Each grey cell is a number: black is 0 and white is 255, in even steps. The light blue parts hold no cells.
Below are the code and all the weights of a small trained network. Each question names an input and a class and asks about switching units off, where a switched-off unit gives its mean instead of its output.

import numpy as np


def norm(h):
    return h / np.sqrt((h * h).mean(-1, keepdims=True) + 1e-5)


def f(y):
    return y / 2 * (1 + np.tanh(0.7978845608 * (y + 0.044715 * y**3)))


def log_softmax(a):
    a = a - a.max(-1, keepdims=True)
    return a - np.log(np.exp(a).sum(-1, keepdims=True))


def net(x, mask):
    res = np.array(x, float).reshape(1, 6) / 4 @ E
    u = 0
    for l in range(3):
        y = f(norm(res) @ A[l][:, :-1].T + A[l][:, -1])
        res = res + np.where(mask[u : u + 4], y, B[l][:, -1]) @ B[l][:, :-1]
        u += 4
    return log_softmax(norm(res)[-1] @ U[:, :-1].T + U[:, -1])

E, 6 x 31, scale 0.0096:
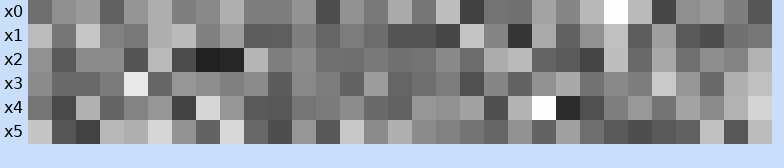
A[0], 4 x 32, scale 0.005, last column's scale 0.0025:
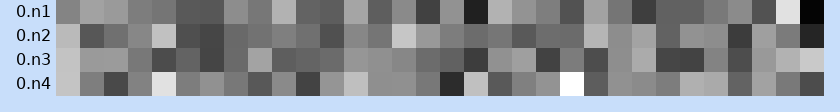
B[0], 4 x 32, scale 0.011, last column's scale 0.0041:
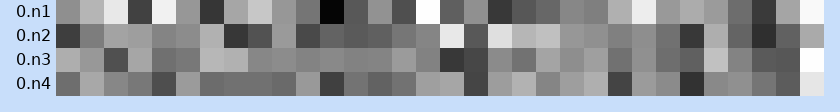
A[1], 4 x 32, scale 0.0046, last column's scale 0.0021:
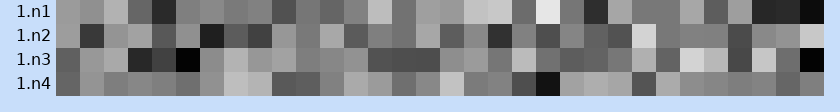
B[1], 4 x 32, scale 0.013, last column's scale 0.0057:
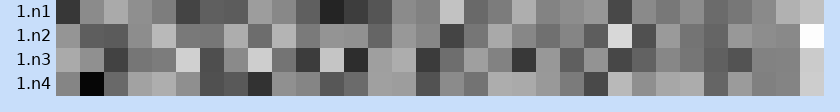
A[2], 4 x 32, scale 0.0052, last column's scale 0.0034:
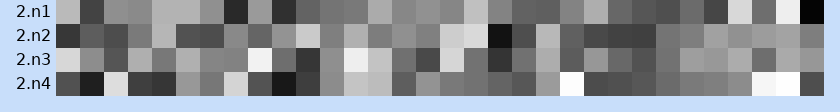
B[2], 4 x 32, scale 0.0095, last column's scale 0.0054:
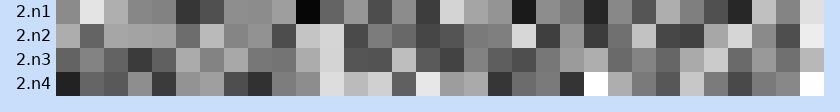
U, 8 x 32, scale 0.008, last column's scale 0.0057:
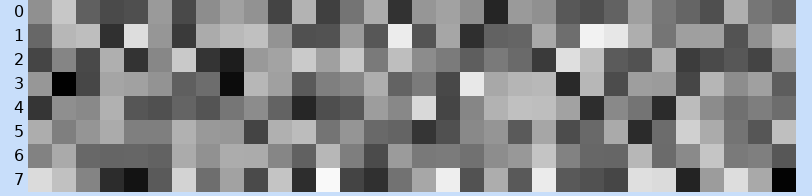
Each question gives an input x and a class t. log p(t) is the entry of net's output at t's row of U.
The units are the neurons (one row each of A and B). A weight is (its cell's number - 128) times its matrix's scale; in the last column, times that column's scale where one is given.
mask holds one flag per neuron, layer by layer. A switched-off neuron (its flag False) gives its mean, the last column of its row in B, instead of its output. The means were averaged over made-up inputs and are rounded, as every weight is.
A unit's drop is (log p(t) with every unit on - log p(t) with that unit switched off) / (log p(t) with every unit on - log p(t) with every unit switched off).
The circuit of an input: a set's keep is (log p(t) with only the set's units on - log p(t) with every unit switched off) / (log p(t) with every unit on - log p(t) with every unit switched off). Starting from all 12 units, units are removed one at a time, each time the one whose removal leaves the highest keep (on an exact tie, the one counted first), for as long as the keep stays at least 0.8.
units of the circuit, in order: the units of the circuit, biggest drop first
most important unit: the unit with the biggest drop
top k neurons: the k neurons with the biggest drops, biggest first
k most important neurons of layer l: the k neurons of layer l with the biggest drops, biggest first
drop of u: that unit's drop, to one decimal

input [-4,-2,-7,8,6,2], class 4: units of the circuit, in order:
0.n4
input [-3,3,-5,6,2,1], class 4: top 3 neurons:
0.n4, 0.n2, 1.n2
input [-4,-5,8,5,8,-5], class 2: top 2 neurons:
2.n4, 1.n4
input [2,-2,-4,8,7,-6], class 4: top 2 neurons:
0.n4, 1.n3
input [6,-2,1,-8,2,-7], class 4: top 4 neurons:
1.n1, 0.n1, 2.n1, 2.n3
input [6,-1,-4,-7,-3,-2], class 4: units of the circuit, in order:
1.n1, 0.n1
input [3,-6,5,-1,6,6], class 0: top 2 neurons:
2.n1, 0.n1
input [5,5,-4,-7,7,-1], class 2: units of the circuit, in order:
2.n4, 0.n1
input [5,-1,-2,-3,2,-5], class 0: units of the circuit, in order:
1.n3, 0.n1
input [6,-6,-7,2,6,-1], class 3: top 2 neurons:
1.n4, 0.n1
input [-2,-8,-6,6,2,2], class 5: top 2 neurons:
2.n2, 1.n2
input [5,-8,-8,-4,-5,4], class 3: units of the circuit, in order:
1.n4, 0.n1, 2.n4
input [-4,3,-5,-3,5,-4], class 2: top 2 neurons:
2.n4, 1.n2
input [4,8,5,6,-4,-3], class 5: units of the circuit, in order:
0.n1, 0.n3
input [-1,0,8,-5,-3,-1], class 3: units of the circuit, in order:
1.n2
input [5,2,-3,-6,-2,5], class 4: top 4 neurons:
1.n1, 0.n1, 1.n3, 1.n2
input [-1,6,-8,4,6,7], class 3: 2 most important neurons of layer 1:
1.n4, 1.n3
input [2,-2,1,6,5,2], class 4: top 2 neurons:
0.n4, 0.n2
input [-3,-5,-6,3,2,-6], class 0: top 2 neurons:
1.n3, 1.n2
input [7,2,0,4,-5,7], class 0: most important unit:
2.n1
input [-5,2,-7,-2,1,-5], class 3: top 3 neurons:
1.n4, 2.n1, 2.n3
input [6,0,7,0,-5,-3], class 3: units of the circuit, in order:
1.n2, 0.n1
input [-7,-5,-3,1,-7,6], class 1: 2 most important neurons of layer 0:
0.n1, 0.n3
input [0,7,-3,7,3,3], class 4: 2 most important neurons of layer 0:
0.n4, 0.n2
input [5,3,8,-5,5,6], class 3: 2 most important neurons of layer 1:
1.n2, 1.n3
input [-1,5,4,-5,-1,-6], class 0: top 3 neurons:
1.n3, 0.n2, 0.n4
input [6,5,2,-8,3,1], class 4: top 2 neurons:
1.n1, 0.n1
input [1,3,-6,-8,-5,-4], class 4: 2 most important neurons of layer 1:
1.n1, 1.n2
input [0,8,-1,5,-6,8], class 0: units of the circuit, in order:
2.n1
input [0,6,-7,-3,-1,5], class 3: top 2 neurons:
1.n4, 1.n3
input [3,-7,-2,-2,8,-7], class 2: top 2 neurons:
2.n4, 0.n1
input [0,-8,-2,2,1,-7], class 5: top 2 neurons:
2.n2, 2.n1
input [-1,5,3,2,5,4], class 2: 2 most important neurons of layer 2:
2.n4, 2.n2
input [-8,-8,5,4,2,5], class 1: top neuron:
0.n1
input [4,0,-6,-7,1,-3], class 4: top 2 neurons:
1.n1, 1.n2
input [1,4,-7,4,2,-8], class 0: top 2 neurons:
1.n3, 1.n2
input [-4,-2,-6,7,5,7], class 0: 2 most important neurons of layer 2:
2.n1, 2.n3
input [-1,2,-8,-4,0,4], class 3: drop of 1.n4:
1.5
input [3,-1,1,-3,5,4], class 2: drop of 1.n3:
0.1
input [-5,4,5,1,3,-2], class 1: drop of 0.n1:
0.8
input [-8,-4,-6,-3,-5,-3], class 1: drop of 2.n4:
0.0
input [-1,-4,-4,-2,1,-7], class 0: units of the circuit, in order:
1.n3
